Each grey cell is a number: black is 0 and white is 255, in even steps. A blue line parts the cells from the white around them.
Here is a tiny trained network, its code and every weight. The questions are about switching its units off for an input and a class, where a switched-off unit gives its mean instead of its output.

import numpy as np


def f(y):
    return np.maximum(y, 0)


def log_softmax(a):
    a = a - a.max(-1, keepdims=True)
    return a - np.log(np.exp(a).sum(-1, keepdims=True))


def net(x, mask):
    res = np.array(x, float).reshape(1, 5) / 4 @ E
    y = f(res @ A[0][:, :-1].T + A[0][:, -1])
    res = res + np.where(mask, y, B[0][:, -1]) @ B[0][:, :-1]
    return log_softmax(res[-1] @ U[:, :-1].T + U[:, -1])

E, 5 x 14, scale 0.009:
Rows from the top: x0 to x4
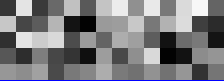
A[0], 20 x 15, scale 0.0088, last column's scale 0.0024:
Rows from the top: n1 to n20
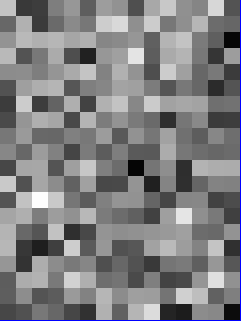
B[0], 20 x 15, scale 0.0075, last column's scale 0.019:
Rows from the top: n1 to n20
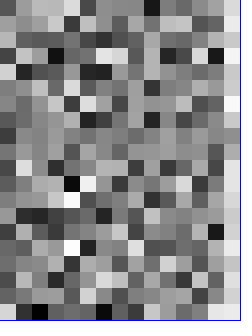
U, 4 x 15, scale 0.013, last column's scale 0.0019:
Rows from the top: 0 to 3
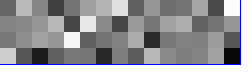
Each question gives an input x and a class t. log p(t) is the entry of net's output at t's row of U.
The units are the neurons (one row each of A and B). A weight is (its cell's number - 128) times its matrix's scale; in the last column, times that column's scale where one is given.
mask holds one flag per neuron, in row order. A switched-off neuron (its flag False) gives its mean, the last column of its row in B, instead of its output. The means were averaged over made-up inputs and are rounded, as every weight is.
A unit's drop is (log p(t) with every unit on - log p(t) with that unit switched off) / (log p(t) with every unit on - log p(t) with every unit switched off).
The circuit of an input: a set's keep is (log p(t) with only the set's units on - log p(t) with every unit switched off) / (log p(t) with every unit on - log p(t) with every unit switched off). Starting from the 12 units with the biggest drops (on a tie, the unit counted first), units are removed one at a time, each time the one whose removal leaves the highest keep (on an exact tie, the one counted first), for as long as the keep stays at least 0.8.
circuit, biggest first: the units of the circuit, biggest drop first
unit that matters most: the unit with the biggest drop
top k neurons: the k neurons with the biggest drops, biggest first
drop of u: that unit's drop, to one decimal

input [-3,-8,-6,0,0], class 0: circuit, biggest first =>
[n11]
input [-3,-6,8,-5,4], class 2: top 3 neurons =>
[n13, n8, n4]
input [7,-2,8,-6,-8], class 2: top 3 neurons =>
[n13, n8, n6]
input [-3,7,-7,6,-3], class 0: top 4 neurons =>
[n4, n15, n13, n8]
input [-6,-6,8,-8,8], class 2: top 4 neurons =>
[n13, n20, n8, n6]
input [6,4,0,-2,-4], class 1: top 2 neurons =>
[n7, n2]
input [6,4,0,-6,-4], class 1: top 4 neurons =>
[n7, n20, n2, n19]
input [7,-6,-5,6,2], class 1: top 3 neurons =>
[n7, n2, n4]
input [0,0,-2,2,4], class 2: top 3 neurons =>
[n14, n5, n3]
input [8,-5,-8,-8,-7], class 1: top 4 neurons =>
[n7, n2, n19, n20]
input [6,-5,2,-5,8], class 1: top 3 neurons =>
[n4, n7, n2]
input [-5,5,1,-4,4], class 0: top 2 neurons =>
[n4, n7]
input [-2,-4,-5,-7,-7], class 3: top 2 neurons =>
[n14, n5]
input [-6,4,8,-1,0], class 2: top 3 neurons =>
[n13, n6, n8]
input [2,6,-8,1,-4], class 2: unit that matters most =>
n16
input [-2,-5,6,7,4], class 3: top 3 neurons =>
[n20, n16, n1]
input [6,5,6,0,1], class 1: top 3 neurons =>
[n7, n2, n16]
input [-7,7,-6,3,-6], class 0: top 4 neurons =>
[n4, n15, n7, n2]
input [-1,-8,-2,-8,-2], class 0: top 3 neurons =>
[n11, n18, n20]
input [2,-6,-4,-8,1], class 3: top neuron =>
[n5]
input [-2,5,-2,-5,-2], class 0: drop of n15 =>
0.3
